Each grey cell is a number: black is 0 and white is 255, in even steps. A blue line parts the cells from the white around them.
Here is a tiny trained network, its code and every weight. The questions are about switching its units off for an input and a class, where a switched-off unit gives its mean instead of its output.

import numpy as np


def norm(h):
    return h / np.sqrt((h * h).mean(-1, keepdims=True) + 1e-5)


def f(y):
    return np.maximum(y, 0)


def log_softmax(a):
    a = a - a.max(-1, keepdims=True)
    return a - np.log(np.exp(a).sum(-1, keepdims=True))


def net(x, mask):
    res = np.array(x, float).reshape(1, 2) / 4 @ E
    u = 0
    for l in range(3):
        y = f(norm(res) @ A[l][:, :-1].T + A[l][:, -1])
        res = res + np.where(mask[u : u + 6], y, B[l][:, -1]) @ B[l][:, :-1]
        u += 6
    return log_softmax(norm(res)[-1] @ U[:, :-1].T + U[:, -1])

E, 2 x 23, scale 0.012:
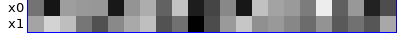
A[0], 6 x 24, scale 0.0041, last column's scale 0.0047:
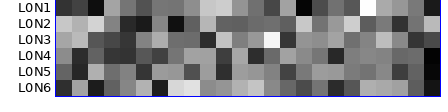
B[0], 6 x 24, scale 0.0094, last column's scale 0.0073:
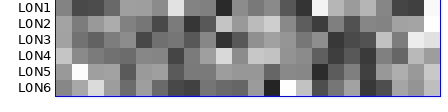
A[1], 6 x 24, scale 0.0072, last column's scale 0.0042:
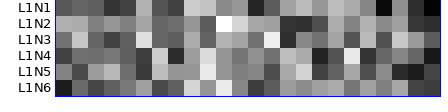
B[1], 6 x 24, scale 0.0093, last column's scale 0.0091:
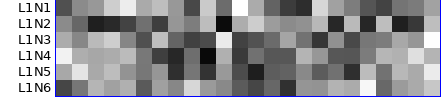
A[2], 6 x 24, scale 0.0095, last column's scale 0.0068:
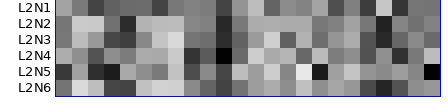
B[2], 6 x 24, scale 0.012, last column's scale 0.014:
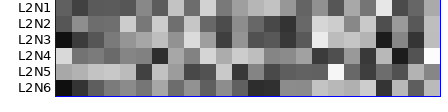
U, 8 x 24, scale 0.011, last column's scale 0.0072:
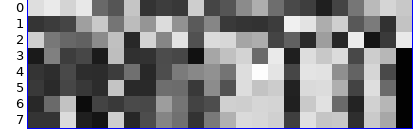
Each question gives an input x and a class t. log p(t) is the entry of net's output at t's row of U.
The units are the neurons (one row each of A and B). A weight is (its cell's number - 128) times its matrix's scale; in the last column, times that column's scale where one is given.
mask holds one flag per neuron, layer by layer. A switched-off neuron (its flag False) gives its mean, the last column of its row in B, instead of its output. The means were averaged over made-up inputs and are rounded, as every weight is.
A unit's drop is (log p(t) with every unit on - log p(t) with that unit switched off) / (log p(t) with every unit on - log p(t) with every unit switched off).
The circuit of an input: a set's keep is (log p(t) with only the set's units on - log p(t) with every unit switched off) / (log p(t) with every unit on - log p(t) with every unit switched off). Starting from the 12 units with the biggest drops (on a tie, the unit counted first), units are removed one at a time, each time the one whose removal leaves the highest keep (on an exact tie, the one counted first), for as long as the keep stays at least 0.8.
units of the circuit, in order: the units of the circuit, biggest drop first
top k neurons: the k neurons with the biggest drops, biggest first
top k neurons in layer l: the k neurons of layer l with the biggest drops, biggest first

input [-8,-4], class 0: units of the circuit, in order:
[L1N3]
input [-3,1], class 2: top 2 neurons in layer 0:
[L0N3 L0N2]
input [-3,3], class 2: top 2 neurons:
[L0N3 L1N5]
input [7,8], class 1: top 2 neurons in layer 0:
[L0N2 L0N6]
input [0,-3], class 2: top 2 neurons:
[L0N1 L1N5]
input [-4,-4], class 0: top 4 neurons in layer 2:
[L2N3 L2N4 L2N2 L2N6]
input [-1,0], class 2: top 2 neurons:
[L0N3 L1N3]
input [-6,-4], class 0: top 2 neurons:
[L1N3 L0N2]
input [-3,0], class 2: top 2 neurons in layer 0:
[L0N3 L0N6]
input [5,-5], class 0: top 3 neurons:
[L1N5 L2N3 L0N4]
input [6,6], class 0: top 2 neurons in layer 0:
[L0N1 L0N3]
